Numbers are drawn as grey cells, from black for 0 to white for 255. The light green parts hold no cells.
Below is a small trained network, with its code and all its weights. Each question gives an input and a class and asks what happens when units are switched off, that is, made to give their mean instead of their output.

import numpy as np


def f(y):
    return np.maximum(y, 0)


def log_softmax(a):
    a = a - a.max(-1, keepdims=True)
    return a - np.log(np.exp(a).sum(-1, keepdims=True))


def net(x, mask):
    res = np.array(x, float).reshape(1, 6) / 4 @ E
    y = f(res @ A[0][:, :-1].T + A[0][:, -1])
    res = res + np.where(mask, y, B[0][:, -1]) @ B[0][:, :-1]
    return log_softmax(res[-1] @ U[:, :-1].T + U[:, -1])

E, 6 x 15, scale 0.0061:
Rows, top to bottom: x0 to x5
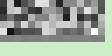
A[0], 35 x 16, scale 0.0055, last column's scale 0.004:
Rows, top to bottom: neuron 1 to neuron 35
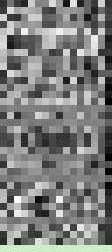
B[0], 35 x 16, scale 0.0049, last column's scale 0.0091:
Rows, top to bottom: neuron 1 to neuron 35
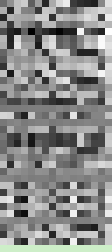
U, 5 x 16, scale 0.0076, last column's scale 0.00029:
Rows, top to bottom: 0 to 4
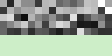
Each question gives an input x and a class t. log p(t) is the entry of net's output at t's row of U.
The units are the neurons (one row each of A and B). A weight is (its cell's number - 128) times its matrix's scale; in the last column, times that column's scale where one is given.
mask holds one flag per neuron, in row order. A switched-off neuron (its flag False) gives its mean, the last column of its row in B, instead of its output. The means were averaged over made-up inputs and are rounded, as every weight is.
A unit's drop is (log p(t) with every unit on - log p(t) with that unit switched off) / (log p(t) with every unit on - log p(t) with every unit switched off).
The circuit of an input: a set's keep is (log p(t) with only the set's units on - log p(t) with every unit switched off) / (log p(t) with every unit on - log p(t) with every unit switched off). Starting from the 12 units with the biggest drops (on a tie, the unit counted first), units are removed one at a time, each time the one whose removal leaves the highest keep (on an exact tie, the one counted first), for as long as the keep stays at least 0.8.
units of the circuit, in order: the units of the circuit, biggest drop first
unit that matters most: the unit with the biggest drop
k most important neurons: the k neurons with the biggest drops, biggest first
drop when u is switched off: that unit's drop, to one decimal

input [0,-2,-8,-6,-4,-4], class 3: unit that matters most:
neuron 8
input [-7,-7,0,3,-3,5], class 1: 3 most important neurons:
[neuron 3; neuron 10; neuron 28]
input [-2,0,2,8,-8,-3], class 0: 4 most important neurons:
[neuron 11; neuron 2; neuron 24; neuron 4]
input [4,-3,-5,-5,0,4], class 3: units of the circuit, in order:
[neuron 8; neuron 33]
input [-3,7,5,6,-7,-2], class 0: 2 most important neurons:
[neuron 11; neuron 2]
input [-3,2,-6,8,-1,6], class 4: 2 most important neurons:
[neuron 5; neuron 15]
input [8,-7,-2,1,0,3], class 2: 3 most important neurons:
[neuron 35; neuron 17; neuron 27]
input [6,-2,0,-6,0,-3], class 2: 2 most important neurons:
[neuron 5; neuron 35]
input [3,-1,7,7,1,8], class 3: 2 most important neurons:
[neuron 1; neuron 12]
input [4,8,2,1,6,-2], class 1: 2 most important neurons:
[neuron 34; neuron 30]
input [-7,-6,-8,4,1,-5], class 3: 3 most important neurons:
[neuron 8; neuron 33; neuron 22]
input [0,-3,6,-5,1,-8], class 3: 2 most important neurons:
[neuron 1; neuron 5]
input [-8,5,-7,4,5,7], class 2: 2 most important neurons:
[neuron 29; neuron 31]
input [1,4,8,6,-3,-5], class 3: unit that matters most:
neuron 1
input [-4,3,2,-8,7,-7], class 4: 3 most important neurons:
[neuron 21; neuron 20; neuron 11]
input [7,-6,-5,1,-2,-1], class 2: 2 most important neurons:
[neuron 35; neuron 17]
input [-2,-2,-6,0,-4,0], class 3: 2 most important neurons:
[neuron 8; neuron 33]
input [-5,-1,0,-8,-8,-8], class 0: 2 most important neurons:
[neuron 11; neuron 24]
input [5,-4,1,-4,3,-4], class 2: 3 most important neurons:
[neuron 5; neuron 35; neuron 17]
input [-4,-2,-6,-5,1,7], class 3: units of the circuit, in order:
[neuron 8]
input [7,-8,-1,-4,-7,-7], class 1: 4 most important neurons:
[neuron 3; neuron 10; neuron 28; neuron 7]
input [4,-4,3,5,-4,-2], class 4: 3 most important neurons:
[neuron 5; neuron 15; neuron 7]
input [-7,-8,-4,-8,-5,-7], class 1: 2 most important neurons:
[neuron 3; neuron 10]
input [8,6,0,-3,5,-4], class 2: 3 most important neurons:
[neuron 35; neuron 17; neuron 27]
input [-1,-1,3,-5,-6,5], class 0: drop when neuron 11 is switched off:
0.2
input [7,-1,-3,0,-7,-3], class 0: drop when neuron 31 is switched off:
0.1
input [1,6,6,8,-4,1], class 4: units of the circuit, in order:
[neuron 5]
